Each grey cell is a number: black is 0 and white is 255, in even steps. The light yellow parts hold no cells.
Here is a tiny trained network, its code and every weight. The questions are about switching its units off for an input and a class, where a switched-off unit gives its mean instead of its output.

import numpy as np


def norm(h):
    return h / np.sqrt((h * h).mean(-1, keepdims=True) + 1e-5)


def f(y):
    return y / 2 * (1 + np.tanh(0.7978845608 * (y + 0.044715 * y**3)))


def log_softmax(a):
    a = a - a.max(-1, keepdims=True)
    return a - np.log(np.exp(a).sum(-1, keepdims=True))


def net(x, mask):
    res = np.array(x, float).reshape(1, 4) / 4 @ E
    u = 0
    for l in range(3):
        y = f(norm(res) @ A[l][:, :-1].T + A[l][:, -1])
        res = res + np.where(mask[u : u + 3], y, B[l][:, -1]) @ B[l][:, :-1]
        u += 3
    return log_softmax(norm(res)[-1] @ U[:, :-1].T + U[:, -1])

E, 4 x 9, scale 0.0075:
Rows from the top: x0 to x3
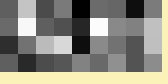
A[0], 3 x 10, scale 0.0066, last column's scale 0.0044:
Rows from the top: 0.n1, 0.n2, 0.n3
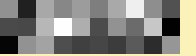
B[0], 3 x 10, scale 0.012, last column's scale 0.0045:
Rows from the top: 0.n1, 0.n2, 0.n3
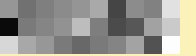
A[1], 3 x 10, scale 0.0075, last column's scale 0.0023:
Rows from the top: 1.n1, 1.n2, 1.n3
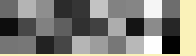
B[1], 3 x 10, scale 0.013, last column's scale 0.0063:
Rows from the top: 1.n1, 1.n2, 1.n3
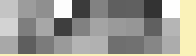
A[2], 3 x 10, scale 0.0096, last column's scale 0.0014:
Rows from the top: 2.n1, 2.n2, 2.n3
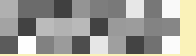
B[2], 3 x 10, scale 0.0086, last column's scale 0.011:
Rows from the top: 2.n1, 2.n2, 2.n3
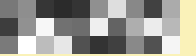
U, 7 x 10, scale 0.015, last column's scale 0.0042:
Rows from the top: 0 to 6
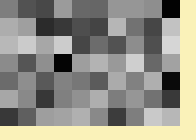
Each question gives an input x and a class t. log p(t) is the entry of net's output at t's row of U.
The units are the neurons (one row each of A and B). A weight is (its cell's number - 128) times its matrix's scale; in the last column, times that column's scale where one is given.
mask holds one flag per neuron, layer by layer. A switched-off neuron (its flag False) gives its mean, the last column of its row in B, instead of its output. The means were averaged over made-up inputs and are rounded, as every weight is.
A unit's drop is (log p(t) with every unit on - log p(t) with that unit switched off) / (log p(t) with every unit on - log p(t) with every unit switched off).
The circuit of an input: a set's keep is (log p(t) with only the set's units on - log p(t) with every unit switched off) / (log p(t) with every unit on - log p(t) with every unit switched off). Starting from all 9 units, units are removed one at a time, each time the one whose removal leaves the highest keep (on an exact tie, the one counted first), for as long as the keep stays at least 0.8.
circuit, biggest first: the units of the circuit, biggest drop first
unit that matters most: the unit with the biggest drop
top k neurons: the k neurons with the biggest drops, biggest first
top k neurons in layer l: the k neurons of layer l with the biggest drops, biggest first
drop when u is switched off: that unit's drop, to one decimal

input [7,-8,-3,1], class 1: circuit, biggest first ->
[2.n3; 1.n1]
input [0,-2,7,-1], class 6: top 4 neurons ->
[1.n1; 0.n2; 2.n3; 2.n1]
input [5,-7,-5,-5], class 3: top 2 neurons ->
[1.n1; 2.n3]
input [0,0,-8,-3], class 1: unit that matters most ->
2.n1
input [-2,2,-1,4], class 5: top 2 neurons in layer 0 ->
[0.n3; 0.n2]
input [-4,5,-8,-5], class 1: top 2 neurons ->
[2.n1; 2.n2]
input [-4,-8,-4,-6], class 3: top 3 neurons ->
[2.n1; 1.n1; 2.n3]
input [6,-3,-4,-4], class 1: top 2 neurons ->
[1.n1; 2.n3]
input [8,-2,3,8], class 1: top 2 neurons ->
[1.n1; 1.n2]
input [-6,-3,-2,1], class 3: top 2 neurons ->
[2.n1; 1.n1]
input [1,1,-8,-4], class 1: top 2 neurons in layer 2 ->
[2.n1; 2.n2]
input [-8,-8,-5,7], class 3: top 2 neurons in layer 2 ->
[2.n1; 2.n3]
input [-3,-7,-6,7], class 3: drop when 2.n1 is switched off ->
0.1
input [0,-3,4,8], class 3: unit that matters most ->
1.n2
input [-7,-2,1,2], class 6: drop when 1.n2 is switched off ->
0.1
